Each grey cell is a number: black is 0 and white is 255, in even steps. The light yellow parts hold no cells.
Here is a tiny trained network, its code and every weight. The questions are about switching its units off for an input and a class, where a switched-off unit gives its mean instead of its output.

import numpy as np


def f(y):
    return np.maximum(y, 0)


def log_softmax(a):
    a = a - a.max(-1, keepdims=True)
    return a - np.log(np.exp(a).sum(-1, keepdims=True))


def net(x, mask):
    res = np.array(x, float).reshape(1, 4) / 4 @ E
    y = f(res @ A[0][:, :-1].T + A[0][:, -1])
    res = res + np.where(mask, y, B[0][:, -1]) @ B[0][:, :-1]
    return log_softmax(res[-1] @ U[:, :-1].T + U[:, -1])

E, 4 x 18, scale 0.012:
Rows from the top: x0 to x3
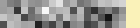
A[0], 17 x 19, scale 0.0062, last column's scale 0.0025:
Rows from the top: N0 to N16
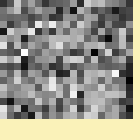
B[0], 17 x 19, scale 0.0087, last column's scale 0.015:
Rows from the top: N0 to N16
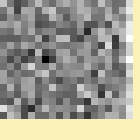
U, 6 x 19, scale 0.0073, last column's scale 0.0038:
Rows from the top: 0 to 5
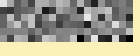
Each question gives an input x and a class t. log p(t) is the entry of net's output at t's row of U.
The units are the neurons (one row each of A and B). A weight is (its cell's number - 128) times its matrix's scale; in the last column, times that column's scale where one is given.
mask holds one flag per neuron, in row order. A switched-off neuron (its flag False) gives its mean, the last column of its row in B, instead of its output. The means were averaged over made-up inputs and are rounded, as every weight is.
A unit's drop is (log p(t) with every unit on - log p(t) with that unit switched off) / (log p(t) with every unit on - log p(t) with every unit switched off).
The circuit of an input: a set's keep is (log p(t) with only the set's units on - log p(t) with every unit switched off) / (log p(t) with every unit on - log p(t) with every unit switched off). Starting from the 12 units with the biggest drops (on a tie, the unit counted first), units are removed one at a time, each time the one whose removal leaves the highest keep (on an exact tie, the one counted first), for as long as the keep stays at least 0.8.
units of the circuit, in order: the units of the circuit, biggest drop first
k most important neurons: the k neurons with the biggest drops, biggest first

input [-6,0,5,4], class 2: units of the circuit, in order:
(N1)
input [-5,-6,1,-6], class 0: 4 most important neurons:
(N15, N10, N0, N4)
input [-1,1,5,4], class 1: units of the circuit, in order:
(N5, N15)
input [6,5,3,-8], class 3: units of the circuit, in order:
(N3, N16)
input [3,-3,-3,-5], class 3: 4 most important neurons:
(N14, N16, N5, N8)
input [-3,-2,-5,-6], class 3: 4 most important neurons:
(N14, N5, N8, N16)
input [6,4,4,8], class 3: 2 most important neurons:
(N4, N1)
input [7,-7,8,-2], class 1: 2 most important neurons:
(N8, N5)
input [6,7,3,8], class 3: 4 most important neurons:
(N4, N15, N0, N10)
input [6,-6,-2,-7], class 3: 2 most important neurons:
(N14, N16)
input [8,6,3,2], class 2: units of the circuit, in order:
(N12, N15)
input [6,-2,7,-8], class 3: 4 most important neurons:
(N16, N3, N15, N11)
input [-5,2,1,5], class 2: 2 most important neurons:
(N1, N3)
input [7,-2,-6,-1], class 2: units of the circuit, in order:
(N13)
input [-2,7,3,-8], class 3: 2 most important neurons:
(N3, N16)
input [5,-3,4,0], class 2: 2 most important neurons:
(N12, N6)
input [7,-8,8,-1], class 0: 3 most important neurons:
(N15, N10, N12)
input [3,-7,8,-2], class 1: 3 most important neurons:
(N8, N5, N3)
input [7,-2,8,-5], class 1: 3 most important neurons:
(N8, N5, N1)
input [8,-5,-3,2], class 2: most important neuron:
(N13)
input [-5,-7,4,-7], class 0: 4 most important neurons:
(N15, N10, N0, N4)
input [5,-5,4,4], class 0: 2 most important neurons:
(N15, N10)
